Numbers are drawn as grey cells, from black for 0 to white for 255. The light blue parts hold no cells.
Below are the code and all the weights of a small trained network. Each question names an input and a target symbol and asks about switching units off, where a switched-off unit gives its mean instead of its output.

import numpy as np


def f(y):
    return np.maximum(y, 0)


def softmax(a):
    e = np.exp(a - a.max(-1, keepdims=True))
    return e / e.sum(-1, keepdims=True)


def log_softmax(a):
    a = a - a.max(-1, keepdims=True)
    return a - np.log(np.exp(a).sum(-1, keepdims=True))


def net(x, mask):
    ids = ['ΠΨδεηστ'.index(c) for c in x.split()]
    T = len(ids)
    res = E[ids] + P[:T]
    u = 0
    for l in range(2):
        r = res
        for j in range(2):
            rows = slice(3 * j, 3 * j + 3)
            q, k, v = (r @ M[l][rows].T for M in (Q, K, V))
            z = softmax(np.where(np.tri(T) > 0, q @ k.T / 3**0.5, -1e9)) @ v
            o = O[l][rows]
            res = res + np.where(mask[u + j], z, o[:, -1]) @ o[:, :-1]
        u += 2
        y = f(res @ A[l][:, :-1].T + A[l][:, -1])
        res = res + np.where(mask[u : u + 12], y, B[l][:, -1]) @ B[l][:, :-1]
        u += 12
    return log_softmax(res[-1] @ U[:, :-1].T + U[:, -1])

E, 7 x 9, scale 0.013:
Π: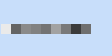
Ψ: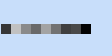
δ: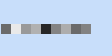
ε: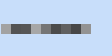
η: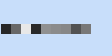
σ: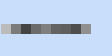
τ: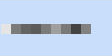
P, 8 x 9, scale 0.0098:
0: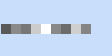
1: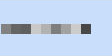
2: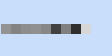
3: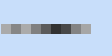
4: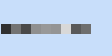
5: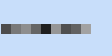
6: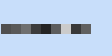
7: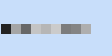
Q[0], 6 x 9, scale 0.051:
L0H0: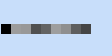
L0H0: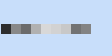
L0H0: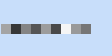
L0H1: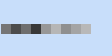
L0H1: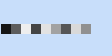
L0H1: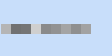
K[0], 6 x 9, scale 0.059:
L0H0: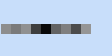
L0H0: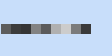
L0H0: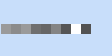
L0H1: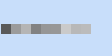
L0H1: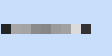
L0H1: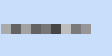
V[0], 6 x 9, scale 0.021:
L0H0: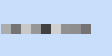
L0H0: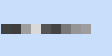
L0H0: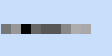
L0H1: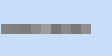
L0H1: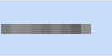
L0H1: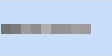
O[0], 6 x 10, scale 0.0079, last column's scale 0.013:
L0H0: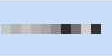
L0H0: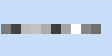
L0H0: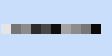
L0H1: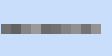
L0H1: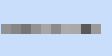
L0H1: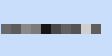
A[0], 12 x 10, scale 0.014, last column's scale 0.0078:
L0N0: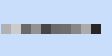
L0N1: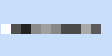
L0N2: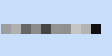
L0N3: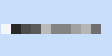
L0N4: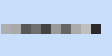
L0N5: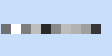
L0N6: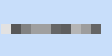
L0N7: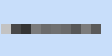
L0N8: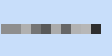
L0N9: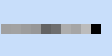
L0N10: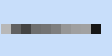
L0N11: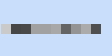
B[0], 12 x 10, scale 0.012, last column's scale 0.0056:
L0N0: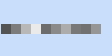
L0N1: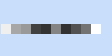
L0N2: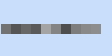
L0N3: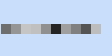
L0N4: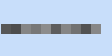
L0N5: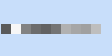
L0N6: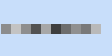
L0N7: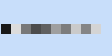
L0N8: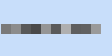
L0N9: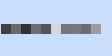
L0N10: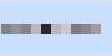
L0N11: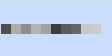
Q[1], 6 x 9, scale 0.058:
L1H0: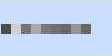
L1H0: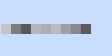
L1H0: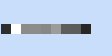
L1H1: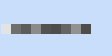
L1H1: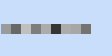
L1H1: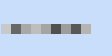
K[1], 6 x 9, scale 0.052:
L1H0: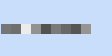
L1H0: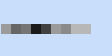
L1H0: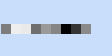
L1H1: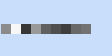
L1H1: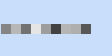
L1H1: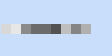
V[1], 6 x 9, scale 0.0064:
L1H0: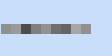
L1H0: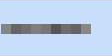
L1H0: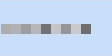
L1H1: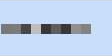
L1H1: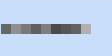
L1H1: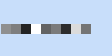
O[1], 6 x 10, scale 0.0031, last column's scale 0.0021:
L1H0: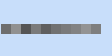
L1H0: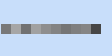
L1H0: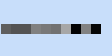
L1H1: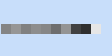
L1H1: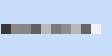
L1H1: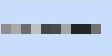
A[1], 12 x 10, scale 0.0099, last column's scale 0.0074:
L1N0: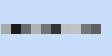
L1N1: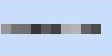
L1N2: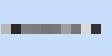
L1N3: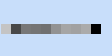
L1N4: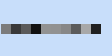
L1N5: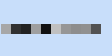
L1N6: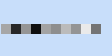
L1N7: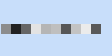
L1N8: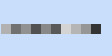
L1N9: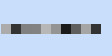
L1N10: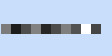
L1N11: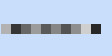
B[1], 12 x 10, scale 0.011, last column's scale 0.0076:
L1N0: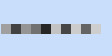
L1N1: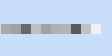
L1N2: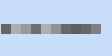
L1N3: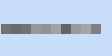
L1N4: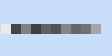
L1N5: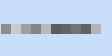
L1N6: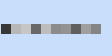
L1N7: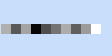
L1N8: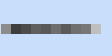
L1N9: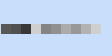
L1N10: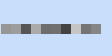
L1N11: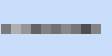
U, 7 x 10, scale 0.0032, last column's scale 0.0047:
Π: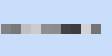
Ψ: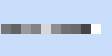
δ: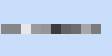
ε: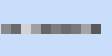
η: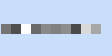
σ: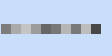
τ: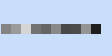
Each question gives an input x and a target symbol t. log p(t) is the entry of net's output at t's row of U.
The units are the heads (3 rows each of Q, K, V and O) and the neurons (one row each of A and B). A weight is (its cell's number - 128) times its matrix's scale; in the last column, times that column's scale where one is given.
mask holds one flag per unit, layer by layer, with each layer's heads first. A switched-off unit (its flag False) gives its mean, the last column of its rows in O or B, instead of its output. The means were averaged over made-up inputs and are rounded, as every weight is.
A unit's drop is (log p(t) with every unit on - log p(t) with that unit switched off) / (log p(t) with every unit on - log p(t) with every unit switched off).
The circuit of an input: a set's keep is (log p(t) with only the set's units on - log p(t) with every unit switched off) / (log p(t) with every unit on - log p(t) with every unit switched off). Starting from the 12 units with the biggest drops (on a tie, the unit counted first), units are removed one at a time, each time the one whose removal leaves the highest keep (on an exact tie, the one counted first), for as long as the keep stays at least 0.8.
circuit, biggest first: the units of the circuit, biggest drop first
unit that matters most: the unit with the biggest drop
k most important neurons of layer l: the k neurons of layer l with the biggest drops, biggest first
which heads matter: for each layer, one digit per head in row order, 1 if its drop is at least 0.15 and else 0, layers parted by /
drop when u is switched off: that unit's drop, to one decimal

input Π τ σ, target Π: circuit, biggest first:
(L0H0; L1N9; L0N1; L0N11)
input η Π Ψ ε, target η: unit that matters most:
L1N7
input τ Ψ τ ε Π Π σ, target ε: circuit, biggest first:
(L0H0; L1N0; L0N3)
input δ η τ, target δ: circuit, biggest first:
(L0H0; L0N3; L0N6)
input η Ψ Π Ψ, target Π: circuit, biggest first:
(L0H0; L1N7)
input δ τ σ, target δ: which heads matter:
10 / 00
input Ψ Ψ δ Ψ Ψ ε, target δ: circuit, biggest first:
(L0H0; L0N6; L0N3)
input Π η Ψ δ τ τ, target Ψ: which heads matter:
11 / 00
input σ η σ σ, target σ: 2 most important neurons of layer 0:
(L0N7; L0N10)
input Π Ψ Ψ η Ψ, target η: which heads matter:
10 / 01
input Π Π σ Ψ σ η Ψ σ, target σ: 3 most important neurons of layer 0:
(L0N7; L0N10; L0N3)
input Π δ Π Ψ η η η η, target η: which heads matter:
00 / 01
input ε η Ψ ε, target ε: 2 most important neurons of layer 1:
(L1N0; L1N8)
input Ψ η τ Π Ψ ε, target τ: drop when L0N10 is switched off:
0.0
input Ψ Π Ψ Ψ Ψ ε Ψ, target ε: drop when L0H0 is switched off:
1.0
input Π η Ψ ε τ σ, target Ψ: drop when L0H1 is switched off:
0.2
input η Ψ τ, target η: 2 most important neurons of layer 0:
(L0N11; L0N1)
